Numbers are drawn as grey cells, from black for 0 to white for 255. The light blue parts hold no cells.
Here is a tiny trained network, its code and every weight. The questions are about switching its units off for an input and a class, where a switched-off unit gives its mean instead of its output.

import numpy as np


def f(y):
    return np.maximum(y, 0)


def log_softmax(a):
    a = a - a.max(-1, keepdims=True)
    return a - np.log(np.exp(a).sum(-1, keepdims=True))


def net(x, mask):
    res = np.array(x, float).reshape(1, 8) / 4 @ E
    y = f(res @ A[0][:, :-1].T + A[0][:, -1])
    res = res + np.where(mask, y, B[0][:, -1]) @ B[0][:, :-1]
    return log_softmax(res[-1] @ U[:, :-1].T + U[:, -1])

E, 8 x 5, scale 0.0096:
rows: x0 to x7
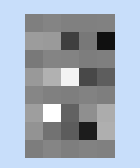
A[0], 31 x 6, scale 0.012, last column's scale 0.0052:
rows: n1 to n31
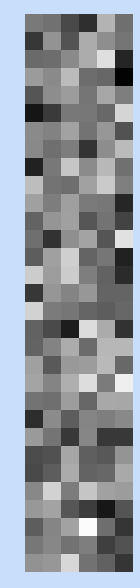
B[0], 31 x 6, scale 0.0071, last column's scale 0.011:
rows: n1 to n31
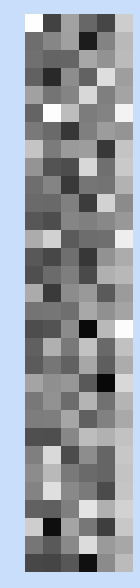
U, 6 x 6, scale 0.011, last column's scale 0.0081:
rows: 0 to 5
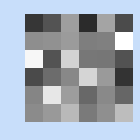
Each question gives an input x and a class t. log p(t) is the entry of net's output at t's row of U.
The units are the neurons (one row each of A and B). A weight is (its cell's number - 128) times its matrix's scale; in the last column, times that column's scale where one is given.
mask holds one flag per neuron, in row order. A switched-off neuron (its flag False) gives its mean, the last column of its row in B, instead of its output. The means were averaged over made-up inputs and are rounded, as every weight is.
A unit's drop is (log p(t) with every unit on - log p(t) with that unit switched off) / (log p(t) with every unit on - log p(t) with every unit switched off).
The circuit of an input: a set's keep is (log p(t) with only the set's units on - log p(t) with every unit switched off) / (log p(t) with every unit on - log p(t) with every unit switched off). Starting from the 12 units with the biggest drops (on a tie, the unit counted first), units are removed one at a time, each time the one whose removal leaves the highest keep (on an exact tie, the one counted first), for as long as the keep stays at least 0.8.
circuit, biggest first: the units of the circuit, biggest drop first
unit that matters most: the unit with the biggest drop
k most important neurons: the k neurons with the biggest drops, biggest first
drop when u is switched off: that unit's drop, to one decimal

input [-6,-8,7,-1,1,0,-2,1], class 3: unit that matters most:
n9
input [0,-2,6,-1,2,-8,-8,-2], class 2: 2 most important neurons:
n29; n16
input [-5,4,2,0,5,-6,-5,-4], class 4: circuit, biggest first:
n13; n6
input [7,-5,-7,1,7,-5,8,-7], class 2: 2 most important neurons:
n1; n8
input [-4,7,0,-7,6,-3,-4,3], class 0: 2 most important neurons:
n18; n2
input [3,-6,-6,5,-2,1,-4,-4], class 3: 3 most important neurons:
n9; n18; n19
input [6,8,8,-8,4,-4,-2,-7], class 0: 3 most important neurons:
n18; n2; n9
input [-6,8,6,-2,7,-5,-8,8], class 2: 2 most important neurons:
n29; n21
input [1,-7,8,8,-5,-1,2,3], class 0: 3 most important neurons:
n31; n14; n15
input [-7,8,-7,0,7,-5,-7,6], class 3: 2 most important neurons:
n24; n28
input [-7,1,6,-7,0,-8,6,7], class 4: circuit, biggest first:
n6; n13
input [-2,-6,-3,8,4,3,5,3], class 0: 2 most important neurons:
n31; n14
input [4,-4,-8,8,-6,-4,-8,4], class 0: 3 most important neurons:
n31; n14; n15
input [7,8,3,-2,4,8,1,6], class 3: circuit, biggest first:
n28; n24
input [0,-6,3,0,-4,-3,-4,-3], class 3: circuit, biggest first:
n9
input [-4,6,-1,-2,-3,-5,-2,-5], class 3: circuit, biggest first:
n24; n28
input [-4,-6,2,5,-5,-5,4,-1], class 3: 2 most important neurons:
n9; n19
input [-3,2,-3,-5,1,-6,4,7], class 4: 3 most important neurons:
n6; n13; n29
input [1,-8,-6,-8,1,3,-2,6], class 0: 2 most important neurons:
n18; n2
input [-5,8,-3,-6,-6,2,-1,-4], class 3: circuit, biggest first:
n24
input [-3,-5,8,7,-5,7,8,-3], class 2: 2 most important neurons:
n1; n8
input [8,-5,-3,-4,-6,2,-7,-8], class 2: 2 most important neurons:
n29; n21
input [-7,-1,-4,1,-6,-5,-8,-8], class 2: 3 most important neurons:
n29; n21; n16
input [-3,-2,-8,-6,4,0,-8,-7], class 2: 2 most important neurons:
n29; n21
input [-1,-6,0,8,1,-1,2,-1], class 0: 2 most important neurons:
n31; n14
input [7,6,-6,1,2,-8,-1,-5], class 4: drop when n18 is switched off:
0.0
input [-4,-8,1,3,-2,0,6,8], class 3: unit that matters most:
n19
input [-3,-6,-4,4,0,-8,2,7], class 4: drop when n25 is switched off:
0.2
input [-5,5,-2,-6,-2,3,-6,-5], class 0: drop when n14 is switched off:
-0.1
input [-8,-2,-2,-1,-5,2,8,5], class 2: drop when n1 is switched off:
0.4
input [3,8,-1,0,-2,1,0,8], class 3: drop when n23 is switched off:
0.0
